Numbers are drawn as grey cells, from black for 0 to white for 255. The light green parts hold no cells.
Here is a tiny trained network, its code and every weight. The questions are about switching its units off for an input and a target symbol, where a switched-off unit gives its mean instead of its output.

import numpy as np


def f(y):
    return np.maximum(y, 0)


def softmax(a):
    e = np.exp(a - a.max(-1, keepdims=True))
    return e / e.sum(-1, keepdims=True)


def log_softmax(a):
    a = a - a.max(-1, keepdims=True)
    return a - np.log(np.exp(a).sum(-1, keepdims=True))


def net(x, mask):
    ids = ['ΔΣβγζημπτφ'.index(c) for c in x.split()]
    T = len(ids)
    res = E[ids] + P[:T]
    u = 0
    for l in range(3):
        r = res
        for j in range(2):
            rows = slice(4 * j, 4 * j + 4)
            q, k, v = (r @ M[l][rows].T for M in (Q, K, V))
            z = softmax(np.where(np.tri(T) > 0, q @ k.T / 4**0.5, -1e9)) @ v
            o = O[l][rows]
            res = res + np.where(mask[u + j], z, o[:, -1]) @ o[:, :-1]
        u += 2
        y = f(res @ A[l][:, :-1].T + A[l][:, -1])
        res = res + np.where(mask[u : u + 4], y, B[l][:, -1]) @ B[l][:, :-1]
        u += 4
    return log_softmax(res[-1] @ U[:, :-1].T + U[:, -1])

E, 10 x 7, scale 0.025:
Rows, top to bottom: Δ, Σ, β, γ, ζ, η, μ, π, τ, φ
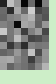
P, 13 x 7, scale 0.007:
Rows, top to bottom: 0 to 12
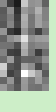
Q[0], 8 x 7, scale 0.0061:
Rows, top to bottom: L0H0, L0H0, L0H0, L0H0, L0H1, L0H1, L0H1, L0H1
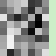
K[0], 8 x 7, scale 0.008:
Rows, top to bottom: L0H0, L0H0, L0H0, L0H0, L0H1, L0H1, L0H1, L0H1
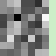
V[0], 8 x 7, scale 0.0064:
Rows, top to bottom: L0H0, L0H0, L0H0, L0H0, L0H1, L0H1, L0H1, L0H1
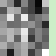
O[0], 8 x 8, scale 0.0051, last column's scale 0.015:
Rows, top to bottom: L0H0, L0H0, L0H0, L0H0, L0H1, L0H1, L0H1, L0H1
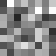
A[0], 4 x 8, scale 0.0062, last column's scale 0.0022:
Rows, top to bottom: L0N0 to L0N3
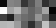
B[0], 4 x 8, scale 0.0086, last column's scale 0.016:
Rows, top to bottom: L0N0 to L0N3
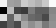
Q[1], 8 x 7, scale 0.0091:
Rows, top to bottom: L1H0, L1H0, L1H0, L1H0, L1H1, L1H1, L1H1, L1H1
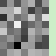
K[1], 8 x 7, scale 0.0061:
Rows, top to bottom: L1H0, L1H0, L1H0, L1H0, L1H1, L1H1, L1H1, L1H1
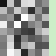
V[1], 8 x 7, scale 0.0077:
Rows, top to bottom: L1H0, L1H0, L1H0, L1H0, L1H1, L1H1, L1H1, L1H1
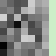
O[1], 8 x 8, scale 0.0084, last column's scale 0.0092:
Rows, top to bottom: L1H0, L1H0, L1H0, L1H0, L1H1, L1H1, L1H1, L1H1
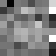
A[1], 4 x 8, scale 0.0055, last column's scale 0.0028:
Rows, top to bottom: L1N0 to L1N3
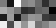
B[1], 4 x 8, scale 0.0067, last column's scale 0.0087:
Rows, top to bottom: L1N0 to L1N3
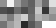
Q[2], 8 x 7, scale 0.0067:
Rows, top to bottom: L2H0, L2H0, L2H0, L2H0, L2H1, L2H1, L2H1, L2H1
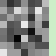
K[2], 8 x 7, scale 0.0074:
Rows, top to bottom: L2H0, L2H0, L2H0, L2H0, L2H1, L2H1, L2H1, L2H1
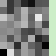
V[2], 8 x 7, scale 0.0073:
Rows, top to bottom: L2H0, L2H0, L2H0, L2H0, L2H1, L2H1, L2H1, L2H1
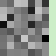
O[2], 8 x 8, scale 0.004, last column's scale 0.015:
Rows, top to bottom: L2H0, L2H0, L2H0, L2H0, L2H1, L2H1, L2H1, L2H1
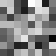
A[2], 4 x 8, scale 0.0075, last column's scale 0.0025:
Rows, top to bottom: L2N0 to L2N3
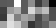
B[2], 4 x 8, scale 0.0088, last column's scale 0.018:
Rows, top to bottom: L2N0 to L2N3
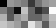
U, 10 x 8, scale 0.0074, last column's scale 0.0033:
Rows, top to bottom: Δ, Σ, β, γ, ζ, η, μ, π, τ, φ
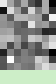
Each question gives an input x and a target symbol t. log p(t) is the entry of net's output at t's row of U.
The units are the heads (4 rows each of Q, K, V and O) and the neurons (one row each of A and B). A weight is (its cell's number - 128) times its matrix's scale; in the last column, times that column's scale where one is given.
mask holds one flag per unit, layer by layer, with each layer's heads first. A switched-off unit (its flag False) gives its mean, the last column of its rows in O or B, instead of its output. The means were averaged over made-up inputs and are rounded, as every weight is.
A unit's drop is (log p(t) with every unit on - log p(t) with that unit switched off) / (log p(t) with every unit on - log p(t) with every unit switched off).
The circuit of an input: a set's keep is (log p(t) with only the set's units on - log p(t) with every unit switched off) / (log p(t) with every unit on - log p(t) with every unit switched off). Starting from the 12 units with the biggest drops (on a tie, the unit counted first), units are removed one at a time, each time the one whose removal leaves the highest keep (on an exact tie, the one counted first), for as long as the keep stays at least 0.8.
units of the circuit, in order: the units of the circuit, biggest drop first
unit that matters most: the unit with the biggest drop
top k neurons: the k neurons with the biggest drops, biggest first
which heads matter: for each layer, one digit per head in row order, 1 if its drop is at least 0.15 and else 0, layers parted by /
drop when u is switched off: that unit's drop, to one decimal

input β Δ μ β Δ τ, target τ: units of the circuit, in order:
(L0H0)
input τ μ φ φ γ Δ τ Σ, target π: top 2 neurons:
(L2N1; L1N3)
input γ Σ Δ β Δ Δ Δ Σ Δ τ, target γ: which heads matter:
00 / 10 / 11
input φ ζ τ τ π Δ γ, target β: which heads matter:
10 / 00 / 00
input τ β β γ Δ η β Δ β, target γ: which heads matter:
10 / 10 / 11
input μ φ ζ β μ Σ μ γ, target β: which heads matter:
00 / 00 / 00
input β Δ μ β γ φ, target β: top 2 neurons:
(L0N0; L2N1)
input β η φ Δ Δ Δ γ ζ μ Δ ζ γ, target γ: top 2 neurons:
(L0N0; L1N3)
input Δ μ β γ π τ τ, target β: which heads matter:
10 / 10 / 10
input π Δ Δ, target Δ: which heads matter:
00 / 00 / 00
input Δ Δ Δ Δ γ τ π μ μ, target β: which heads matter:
10 / 11 / 00
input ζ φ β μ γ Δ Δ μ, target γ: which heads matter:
10 / 10 / 11
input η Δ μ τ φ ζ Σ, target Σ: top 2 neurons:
(L2N0; L0N2)
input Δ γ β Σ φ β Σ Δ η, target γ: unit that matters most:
L0N0
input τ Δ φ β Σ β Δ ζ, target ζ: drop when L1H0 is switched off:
0.4
